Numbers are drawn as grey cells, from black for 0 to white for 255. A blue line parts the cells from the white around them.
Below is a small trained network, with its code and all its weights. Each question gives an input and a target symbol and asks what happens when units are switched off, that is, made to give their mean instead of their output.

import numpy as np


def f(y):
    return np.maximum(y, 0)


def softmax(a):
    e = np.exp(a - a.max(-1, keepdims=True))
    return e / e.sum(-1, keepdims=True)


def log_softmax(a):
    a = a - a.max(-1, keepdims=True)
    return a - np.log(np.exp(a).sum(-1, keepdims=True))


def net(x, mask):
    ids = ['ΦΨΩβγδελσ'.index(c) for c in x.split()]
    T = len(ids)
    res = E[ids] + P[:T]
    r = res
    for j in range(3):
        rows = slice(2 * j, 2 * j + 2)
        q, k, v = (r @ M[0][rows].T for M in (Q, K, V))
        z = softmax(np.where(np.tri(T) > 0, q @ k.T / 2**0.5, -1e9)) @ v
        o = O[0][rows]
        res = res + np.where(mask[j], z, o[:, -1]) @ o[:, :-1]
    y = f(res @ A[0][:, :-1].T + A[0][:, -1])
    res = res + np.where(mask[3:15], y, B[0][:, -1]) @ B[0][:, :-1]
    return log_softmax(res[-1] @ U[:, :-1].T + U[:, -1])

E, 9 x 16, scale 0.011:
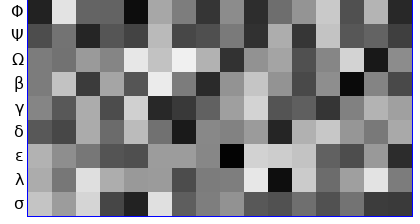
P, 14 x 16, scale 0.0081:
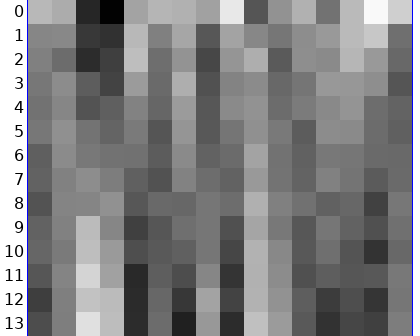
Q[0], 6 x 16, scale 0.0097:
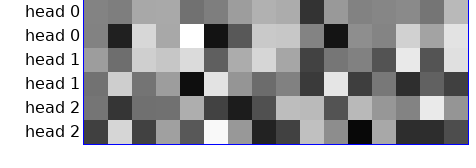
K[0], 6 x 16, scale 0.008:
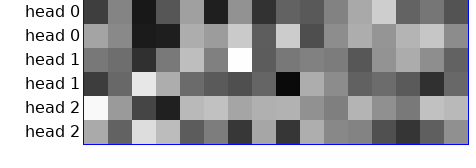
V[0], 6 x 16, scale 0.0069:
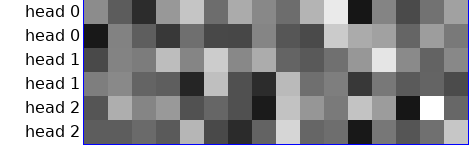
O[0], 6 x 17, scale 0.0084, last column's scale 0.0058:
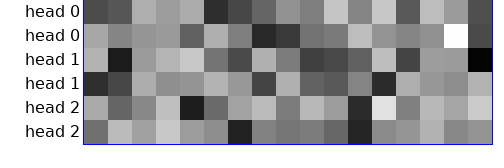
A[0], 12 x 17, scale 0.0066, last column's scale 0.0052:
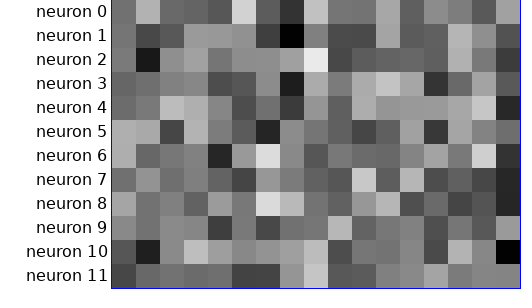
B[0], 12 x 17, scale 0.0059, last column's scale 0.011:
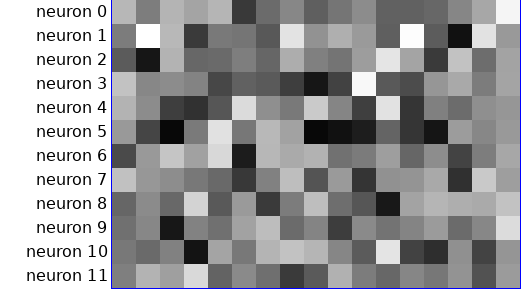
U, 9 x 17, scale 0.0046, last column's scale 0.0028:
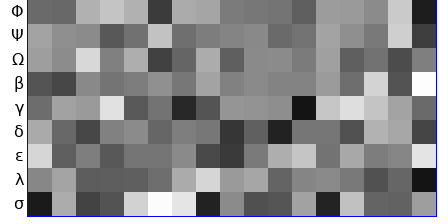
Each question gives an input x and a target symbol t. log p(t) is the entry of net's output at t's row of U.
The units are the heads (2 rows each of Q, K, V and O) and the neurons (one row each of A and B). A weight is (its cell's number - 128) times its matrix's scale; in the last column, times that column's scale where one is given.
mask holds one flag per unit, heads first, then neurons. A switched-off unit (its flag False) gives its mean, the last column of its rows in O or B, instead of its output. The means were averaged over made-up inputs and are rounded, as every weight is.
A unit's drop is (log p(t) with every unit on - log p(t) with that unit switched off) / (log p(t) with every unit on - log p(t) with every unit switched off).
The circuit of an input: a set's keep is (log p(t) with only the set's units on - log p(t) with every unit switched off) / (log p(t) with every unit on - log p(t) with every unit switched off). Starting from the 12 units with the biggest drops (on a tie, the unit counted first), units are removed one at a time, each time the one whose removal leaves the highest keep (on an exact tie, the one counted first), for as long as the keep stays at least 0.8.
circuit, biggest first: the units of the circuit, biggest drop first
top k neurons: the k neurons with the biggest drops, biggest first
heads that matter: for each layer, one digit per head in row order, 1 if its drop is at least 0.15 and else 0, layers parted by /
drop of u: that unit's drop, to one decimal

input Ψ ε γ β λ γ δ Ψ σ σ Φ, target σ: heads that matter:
110
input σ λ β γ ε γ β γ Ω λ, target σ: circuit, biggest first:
(head 0; head 1)
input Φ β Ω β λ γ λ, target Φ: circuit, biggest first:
(neuron 6; head 0; head 2)
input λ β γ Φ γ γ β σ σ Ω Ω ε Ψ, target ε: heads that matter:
101
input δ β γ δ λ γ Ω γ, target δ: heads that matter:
011
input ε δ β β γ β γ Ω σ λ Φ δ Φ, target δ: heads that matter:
010
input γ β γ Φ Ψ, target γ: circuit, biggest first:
(head 2)
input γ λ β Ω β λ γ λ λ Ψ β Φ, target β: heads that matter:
111
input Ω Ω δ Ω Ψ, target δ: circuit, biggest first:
(head 1; neuron 5)
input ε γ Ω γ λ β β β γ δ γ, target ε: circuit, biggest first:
(head 2; head 0; neuron 3)
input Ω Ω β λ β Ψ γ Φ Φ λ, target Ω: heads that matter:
101
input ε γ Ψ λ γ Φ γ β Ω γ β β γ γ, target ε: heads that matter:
101
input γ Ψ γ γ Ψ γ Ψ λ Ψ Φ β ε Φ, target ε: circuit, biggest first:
(head 2; neuron 3)
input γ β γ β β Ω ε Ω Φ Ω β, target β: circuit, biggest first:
(head 1; head 0; neuron 2; neuron 10)
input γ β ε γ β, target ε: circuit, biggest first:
(head 2; neuron 3; head 0; head 1)
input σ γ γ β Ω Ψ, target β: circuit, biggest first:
(head 1; head 0; neuron 2)
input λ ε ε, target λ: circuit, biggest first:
(head 1; head 0; head 2)
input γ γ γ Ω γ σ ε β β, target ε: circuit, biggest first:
(head 2; neuron 3)
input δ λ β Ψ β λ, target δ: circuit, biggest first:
(head 1; neuron 5; head 2)
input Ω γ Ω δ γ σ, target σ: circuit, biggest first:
(head 1)
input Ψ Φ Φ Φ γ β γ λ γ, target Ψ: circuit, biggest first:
(head 0; neuron 1; neuron 4; head 1)
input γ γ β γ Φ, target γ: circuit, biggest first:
(head 2)
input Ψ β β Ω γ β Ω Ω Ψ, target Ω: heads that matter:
011
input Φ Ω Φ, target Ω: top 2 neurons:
(neuron 1; neuron 0)
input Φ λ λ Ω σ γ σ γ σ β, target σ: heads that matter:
100
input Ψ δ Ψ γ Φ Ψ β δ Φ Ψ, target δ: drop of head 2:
0.2
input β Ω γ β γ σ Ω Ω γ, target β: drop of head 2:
0.3
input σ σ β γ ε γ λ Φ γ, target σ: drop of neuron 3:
0.0
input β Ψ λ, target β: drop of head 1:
0.6
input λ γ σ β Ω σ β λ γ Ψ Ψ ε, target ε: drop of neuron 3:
0.5
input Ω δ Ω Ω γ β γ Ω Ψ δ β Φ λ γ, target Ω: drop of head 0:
0.3
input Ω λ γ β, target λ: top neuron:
(neuron 7)
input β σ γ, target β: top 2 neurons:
(neuron 2; neuron 10)
